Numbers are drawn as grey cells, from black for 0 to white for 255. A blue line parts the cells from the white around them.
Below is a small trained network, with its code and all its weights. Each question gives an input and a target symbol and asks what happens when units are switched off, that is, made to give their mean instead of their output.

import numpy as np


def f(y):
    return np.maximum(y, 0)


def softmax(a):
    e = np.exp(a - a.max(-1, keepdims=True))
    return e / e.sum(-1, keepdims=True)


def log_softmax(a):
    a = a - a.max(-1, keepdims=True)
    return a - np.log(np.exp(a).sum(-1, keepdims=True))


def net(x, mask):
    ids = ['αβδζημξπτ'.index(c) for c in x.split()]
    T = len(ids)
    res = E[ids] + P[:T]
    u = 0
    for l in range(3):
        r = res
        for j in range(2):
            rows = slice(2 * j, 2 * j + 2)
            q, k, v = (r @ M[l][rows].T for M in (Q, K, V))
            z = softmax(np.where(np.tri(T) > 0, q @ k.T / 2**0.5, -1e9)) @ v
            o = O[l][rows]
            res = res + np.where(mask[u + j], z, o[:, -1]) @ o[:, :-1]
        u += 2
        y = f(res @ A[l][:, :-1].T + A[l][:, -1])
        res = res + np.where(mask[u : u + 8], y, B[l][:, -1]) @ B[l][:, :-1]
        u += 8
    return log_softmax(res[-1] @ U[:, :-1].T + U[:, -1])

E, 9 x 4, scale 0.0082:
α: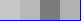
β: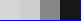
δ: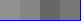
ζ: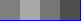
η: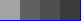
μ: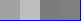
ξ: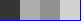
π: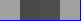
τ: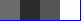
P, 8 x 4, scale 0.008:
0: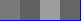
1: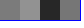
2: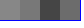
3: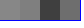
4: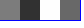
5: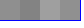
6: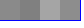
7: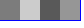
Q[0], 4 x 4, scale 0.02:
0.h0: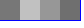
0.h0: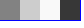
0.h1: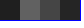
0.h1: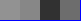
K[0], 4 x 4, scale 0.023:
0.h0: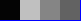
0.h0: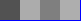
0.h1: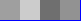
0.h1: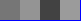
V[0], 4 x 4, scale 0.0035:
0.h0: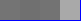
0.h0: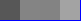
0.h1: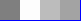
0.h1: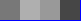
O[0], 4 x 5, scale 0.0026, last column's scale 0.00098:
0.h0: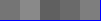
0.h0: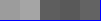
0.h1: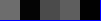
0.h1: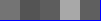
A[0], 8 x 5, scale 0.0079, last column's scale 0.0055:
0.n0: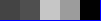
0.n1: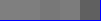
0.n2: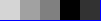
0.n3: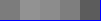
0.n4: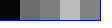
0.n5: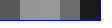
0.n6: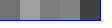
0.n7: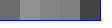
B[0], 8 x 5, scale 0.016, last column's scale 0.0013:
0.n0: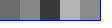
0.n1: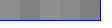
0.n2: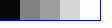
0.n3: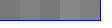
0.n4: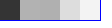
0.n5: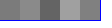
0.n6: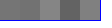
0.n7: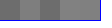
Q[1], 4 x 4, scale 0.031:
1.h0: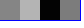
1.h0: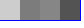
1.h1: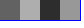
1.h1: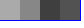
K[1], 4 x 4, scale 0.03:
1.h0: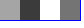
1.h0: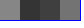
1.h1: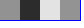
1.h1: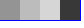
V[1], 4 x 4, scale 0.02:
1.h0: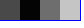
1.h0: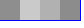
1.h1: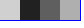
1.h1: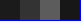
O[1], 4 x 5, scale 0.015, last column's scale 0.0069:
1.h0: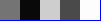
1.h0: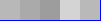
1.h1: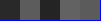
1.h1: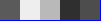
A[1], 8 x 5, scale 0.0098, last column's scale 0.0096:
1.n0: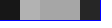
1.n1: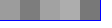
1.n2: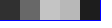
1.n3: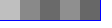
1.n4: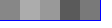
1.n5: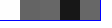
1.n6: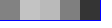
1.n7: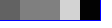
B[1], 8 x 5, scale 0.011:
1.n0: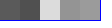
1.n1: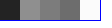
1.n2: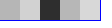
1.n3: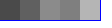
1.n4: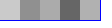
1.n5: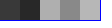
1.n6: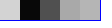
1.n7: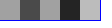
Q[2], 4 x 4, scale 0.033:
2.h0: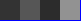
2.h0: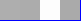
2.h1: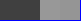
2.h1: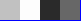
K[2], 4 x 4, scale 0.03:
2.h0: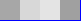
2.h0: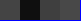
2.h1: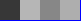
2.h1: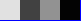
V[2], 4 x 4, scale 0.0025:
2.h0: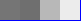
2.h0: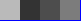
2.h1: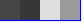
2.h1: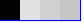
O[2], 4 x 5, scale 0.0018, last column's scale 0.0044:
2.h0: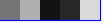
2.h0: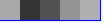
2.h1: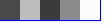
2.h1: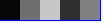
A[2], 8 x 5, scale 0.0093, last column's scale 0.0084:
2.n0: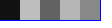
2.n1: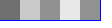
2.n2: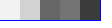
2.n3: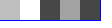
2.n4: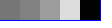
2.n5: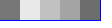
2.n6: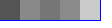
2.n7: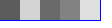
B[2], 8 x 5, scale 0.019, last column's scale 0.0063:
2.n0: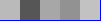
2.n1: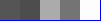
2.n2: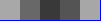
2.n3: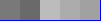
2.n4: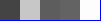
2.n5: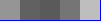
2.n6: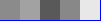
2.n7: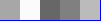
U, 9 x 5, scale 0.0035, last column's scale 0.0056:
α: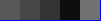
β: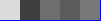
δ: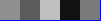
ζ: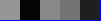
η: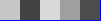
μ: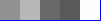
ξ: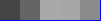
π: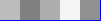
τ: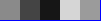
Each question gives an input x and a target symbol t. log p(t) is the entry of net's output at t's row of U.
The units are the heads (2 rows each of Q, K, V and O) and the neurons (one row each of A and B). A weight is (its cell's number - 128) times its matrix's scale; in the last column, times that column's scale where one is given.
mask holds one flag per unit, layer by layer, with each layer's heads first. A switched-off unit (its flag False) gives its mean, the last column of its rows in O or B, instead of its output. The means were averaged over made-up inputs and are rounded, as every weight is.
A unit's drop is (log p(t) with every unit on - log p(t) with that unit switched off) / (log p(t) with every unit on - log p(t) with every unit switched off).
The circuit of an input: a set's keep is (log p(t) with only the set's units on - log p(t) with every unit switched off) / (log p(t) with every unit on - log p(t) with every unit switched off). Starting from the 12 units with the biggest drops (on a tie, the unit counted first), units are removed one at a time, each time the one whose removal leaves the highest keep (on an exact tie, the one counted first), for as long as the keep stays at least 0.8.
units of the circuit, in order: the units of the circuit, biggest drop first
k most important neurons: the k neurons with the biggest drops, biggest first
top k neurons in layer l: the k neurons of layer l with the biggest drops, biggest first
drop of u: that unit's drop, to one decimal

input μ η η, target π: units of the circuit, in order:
[1.h0 0.n2 2.n3]
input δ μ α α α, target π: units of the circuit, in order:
[1.h0 2.n3]
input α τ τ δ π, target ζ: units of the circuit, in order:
[1.h0 0.n4 1.h1]
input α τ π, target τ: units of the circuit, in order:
[1.h1 1.h0]
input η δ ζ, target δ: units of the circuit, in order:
[1.h1 1.h0 0.n2]
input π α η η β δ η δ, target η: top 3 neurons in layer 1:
[1.n6 1.n4 1.n2]
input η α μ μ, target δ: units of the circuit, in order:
[1.h1 1.h0 0.n2]
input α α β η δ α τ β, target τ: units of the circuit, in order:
[0.n2 1.h1]
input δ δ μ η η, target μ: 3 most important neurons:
[0.n2 1.n6 2.n7]
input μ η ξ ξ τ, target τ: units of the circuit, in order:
[0.n0 1.h1 0.n4]
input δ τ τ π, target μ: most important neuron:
[0.n2]
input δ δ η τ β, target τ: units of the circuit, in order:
[0.n2 1.h1 0.n4 1.n2]
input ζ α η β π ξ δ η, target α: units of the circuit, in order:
[1.h0 1.h1]
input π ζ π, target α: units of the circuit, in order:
[1.h1 1.h0]
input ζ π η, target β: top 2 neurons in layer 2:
[2.n2 2.n4]
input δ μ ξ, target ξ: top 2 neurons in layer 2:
[2.n1 2.n4]
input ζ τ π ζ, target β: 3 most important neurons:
[2.n2 0.n4 1.n4]
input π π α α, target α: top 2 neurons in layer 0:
[0.n4 0.n2]
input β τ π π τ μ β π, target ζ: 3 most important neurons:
[0.n4 0.n2 1.n5]
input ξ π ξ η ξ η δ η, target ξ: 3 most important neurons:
[0.n4 2.n4 1.n1]
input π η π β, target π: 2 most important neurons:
[0.n2 2.n0]
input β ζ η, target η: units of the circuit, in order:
[1.h1 0.n2]
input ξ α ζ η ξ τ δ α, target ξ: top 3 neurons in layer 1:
[1.n1 1.n5 1.n3]
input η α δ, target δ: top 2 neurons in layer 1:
[1.n4 1.n2]
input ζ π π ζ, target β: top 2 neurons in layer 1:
[1.n4 1.n6]
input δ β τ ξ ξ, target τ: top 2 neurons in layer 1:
[1.n7 1.n2]
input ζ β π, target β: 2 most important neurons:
[2.n2 1.n4]
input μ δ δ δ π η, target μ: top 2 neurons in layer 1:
[1.n6 1.n5]
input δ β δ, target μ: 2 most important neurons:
[0.n2 2.n7]
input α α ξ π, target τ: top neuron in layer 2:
[2.n1]
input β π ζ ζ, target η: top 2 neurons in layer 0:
[0.n2 0.n4]
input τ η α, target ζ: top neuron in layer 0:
[0.n4]
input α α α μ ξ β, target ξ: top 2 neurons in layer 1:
[1.n1 1.n2]
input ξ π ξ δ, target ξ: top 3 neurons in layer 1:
[1.n1 1.n5 1.n3]
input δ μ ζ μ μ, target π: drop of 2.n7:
0.3
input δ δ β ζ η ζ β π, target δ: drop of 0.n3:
0.0
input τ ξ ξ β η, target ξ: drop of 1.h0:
0.1
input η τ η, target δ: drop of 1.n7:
-0.1
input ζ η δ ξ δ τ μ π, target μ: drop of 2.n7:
0.3
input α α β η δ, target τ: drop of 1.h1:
0.8
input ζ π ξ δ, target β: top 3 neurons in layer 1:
[1.n4 1.n6 1.n1]
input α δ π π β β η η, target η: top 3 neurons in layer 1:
[1.n6 1.n4 1.n2]
